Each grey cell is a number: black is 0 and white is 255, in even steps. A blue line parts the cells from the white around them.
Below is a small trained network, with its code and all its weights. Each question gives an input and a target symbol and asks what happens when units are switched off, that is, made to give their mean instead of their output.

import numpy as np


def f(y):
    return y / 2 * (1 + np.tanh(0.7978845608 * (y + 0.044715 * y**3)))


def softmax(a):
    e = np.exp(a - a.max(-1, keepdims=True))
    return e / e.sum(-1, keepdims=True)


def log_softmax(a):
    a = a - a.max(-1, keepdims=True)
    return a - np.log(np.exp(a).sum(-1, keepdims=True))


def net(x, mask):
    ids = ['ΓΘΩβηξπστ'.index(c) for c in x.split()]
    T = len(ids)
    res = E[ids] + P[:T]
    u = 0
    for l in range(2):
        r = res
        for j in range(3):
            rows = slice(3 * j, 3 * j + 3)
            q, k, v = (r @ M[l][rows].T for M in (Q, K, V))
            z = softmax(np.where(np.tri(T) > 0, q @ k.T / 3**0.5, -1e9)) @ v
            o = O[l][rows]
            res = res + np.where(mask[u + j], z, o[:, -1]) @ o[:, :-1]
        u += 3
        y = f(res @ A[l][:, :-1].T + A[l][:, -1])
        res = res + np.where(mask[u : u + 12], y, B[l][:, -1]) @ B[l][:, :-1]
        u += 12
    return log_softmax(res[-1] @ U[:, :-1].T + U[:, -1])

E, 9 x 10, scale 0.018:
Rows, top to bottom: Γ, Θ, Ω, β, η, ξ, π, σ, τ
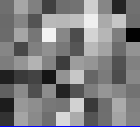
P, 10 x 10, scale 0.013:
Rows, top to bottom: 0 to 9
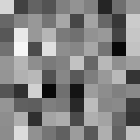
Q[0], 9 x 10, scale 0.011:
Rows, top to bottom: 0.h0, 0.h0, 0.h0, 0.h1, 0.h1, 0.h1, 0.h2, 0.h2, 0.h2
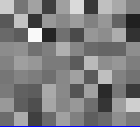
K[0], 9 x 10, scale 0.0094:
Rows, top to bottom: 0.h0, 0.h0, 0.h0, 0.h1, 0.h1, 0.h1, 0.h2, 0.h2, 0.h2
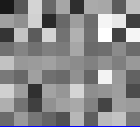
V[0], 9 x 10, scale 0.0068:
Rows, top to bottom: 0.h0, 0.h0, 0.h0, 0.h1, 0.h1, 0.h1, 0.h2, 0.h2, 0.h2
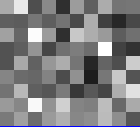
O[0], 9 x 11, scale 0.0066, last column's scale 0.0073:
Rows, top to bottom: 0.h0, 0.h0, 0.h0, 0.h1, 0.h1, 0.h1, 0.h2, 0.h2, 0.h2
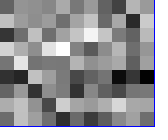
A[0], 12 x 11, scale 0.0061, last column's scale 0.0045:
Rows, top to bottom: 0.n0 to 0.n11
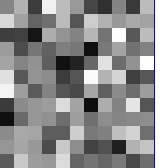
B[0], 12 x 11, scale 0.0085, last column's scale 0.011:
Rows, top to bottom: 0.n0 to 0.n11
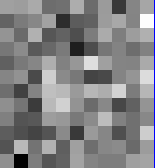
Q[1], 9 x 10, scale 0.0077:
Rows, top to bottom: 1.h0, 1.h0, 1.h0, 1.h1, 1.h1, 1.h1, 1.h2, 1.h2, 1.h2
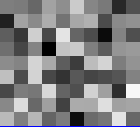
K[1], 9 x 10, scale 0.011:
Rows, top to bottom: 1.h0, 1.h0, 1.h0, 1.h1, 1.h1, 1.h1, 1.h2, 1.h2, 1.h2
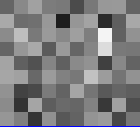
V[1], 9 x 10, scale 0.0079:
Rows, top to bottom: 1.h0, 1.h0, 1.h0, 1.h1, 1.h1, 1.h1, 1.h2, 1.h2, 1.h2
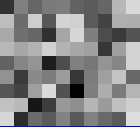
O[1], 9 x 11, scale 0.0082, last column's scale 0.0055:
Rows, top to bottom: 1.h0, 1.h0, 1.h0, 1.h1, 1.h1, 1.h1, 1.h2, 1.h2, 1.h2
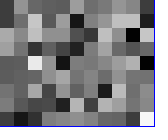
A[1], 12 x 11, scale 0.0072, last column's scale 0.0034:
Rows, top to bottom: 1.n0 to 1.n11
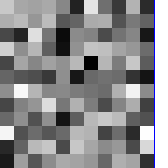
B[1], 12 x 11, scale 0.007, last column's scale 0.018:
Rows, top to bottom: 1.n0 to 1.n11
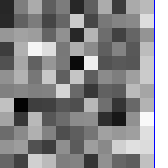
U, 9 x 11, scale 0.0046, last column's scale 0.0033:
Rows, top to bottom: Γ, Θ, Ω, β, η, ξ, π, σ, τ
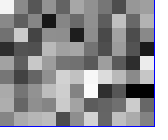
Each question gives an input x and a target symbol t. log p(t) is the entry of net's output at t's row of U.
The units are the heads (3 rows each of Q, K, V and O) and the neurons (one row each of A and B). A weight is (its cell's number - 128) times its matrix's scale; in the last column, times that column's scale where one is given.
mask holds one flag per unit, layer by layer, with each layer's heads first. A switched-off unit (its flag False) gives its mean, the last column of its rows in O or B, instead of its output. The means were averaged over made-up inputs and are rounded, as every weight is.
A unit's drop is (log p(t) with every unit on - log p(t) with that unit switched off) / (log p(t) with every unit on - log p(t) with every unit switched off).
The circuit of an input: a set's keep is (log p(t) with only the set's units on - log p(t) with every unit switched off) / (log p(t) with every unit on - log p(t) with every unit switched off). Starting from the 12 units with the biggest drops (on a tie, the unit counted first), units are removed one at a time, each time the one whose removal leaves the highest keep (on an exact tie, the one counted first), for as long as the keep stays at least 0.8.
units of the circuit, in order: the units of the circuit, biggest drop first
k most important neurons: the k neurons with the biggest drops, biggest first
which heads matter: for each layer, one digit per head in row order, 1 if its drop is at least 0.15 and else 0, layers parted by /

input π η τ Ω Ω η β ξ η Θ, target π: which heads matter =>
011 / 011
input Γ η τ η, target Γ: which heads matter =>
110 / 011
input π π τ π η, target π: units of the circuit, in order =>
1.h2, 0.h2, 0.h1
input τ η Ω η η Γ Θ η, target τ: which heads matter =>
010 / 011
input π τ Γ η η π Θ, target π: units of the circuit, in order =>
1.h2, 0.h2, 0.h1
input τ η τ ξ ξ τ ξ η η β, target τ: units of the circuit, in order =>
1.h1, 0.h1, 1.n3, 1.h2
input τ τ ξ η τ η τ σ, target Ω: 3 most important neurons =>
1.n4, 1.n8, 0.n7
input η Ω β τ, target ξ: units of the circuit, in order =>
0.h0, 0.n11, 1.n8
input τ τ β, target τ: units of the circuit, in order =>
1.h1, 0.h1, 1.h2
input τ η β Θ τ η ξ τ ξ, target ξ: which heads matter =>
110 / 000
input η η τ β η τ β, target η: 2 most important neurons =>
0.n1, 1.n10
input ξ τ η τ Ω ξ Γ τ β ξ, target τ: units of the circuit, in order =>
0.h0, 1.h1
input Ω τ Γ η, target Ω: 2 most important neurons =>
0.n5, 1.n0
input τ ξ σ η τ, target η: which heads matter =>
110 / 100
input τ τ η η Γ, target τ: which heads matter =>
010 / 010
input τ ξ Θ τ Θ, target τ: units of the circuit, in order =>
1.h1, 1.n3, 0.h1, 1.h2
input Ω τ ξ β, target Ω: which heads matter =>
000 / 011
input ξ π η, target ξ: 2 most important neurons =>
1.n10, 0.n6
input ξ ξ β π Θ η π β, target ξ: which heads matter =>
101 / 011
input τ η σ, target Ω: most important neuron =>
1.n4
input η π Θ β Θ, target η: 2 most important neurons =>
0.n2, 0.n1
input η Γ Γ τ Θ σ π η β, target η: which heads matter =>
000 / 110
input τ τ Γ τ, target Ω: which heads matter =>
100 / 100
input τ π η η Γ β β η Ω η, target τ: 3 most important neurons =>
1.n3, 1.n10, 0.n1
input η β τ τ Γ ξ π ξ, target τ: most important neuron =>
0.n9
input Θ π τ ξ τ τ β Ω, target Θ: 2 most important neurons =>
1.n10, 0.n2
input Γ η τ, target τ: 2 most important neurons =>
0.n11, 1.n3
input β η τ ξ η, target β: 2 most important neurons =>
0.n5, 0.n2
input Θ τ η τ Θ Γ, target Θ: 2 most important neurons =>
1.n10, 0.n2
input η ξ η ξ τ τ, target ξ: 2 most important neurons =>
0.n11, 0.n7
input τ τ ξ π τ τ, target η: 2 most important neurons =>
0.n0, 0.n11
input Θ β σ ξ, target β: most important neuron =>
0.n7
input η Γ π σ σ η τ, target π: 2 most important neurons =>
0.n7, 1.n4
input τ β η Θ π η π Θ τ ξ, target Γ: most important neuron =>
1.n7
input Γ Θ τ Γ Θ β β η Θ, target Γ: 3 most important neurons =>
0.n5, 0.n6, 1.n8
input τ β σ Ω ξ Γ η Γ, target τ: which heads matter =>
000 / 010
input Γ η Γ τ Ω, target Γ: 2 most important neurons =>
0.n6, 0.n5
